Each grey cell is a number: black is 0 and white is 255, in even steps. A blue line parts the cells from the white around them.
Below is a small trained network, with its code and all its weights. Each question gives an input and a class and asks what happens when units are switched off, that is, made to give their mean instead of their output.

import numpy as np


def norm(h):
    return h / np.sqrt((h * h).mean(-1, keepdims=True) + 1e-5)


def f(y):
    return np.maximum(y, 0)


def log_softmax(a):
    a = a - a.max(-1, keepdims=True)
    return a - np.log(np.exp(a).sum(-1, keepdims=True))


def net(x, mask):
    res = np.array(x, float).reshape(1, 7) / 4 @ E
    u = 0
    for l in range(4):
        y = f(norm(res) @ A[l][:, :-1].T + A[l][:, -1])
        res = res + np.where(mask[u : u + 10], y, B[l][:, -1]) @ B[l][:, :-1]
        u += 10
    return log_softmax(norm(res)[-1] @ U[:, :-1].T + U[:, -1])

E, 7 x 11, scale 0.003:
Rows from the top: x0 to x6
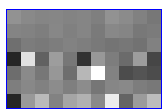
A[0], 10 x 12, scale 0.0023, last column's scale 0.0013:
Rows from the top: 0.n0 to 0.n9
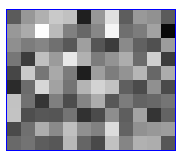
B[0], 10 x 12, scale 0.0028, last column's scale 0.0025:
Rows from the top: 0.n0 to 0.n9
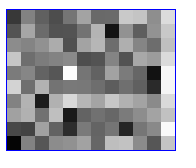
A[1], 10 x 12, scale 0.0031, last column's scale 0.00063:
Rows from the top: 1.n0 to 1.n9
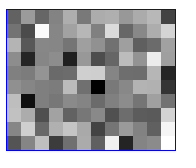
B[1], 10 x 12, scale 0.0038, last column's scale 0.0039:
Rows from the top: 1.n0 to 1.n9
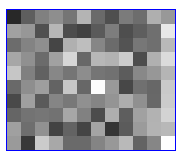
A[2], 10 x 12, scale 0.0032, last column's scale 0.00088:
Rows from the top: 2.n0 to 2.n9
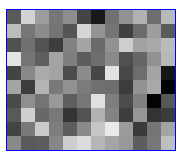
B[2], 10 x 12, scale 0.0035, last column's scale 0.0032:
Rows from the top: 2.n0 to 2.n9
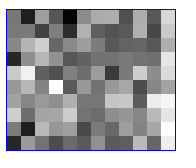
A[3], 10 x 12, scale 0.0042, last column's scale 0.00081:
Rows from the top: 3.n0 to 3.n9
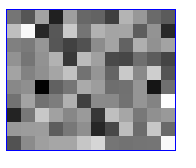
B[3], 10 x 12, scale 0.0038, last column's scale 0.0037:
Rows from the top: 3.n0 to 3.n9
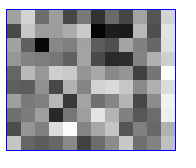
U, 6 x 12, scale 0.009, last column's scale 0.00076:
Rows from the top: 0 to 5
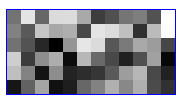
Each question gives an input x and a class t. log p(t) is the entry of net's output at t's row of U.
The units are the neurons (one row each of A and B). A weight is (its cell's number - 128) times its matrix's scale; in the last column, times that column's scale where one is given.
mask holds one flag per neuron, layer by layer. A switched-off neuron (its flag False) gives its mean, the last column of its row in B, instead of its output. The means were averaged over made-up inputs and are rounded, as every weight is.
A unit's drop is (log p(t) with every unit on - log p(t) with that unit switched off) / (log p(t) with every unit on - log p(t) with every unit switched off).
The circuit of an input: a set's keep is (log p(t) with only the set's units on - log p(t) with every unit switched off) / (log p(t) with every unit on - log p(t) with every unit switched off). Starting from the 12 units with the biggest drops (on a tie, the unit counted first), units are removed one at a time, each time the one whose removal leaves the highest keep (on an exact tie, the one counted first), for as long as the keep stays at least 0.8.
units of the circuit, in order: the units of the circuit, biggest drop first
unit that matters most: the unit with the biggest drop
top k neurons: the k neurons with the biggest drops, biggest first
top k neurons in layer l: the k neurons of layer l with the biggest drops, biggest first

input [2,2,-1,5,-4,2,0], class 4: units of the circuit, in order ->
[2.n0; 3.n2]
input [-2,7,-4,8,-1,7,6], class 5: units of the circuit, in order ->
[2.n0; 3.n4]
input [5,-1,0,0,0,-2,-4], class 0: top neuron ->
[2.n0]
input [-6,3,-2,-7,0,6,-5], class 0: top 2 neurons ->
[1.n3; 2.n0]
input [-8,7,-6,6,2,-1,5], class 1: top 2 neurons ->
[2.n6; 2.n7]
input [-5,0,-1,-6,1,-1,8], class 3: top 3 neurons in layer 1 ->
[1.n1; 1.n4; 1.n7]
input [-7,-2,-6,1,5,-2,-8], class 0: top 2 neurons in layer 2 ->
[2.n6; 2.n0]
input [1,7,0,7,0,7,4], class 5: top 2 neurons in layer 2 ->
[2.n0; 2.n5]
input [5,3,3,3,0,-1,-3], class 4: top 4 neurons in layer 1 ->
[1.n5; 1.n7; 1.n3; 1.n8]
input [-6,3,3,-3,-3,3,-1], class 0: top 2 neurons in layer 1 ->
[1.n3; 1.n9]
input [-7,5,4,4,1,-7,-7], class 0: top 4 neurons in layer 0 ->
[0.n6; 0.n3; 0.n2; 0.n8]
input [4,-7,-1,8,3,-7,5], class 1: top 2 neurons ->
[2.n6; 2.n7]
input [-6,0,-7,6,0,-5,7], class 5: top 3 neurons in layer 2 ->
[2.n0; 2.n4; 2.n5]
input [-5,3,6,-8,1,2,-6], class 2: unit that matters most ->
2.n6
